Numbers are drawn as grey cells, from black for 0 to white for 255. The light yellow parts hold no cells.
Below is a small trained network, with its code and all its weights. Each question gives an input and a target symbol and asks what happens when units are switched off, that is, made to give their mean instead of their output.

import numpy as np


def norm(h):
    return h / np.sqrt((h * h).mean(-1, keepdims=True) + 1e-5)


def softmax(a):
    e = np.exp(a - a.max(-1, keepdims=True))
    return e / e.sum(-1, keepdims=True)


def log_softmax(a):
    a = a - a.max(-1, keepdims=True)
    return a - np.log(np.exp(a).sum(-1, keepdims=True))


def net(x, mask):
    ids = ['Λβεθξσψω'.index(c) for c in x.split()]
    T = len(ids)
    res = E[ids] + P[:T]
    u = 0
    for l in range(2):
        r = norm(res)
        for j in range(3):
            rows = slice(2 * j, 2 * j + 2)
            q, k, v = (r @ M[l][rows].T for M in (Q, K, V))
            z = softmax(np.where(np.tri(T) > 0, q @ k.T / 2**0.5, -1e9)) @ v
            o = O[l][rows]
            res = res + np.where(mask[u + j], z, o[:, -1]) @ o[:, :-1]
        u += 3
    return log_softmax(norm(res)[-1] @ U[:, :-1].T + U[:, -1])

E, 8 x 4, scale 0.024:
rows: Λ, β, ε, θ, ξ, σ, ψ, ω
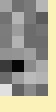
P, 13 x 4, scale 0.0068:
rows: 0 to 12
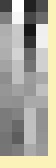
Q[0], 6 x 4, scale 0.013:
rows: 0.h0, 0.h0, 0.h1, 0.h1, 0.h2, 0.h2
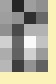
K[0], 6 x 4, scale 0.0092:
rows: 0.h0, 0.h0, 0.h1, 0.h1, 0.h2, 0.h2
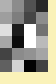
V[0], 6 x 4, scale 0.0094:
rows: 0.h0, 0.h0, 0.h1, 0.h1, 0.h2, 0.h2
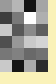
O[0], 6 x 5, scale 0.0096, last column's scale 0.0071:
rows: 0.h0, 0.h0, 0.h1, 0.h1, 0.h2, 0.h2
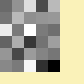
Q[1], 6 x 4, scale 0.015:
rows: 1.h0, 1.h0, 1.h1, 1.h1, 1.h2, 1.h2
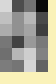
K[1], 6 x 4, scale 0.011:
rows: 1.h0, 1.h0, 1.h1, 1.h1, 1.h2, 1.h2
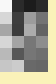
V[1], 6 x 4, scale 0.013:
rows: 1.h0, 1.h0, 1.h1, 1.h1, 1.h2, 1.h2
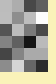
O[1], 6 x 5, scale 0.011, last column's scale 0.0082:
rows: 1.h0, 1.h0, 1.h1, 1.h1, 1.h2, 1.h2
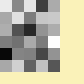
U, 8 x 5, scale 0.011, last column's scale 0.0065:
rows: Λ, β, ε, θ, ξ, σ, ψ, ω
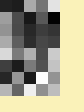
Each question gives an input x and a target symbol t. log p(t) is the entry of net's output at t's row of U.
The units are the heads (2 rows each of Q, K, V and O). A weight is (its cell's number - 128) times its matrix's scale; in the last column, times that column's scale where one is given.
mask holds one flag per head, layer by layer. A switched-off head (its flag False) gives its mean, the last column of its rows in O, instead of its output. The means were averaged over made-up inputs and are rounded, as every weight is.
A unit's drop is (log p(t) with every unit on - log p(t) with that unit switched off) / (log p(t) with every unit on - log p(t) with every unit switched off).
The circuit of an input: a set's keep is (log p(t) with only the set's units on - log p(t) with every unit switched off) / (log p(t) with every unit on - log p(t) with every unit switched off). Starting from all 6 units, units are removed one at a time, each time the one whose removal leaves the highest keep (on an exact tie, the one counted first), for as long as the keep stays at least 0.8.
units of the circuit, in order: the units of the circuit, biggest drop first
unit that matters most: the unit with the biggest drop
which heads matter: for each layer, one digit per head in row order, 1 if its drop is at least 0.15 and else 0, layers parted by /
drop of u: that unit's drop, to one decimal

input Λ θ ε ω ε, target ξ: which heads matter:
001 / 000
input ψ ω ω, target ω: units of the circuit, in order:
[0.h1]
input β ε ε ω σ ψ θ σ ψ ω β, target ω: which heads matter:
001 / 011
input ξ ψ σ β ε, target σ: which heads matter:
010 / 101
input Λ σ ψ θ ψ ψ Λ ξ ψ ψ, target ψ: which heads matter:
000 / 000
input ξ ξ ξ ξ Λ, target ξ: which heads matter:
000 / 100
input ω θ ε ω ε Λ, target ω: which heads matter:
110 / 000
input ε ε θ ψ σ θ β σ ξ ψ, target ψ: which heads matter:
000 / 100
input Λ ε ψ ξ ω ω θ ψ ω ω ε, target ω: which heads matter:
001 / 000
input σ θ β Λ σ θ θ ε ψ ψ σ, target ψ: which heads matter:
001 / 100
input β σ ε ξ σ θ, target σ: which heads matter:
000 / 001
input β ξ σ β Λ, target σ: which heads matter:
000 / 001
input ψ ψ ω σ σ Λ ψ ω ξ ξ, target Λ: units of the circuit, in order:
[1.h2; 0.h0]
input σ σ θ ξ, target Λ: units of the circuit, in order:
[1.h2]
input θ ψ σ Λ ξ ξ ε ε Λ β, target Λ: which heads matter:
010 / 100
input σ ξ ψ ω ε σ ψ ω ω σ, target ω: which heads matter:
010 / 001
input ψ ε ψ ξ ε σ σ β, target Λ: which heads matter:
000 / 001
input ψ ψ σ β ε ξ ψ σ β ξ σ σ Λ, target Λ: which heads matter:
010 / 001
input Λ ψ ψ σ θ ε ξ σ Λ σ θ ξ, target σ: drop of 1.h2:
1.1
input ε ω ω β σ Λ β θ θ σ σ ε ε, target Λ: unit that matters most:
0.h1
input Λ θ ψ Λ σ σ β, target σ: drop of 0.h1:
0.2
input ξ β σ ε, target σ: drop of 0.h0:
0.0
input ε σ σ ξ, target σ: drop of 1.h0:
0.1
